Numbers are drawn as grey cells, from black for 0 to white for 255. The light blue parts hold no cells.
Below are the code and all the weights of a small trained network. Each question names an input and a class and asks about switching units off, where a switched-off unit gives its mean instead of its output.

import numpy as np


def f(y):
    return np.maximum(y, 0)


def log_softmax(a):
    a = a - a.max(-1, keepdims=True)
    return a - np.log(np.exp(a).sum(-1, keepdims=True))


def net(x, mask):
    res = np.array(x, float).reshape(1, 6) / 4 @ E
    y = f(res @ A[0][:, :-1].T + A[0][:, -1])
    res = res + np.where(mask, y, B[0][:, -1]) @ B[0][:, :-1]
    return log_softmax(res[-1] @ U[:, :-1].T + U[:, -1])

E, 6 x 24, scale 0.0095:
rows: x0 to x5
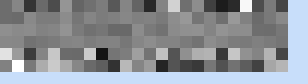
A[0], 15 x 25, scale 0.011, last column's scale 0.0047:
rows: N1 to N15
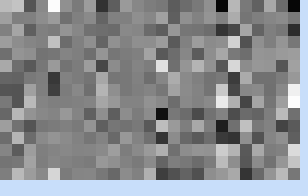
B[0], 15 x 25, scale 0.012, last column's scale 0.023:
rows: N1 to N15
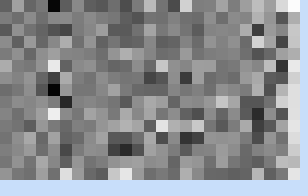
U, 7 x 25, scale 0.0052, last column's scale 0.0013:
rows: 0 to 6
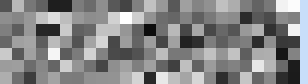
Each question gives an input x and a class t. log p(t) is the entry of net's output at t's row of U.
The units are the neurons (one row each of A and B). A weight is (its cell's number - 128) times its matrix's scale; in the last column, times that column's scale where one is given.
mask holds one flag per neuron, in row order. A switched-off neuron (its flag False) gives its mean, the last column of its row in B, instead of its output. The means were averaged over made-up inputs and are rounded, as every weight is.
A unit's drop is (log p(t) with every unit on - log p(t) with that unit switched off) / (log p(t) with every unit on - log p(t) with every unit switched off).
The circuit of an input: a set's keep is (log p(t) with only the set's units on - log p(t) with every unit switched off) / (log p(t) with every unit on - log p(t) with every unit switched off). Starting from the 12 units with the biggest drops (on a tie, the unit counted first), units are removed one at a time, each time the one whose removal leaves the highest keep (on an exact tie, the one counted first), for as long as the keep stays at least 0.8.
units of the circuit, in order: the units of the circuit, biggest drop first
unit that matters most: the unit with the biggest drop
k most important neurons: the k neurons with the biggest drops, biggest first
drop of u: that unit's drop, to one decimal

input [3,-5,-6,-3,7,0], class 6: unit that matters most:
N6
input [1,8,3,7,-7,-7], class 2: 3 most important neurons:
(N7 N1 N8)
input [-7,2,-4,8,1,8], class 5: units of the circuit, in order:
(N1 N15)
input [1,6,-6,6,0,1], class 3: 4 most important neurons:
(N1 N9 N15 N8)
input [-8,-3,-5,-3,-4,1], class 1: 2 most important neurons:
(N15 N1)
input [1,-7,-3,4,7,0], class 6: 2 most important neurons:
(N6 N11)
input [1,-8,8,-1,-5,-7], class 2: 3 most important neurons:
(N7 N1 N8)
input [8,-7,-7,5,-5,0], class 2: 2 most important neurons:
(N7 N8)
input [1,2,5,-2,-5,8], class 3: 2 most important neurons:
(N12 N3)
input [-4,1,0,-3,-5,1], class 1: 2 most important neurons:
(N1 N15)
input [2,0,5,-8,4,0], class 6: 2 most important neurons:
(N9 N6)
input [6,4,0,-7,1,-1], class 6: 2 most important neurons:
(N11 N8)
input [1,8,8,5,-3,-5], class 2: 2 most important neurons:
(N1 N7)
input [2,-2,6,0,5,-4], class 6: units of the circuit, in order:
(N11)
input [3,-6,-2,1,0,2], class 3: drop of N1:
0.3
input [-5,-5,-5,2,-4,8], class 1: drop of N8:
0.0
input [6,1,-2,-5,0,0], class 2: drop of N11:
0.1
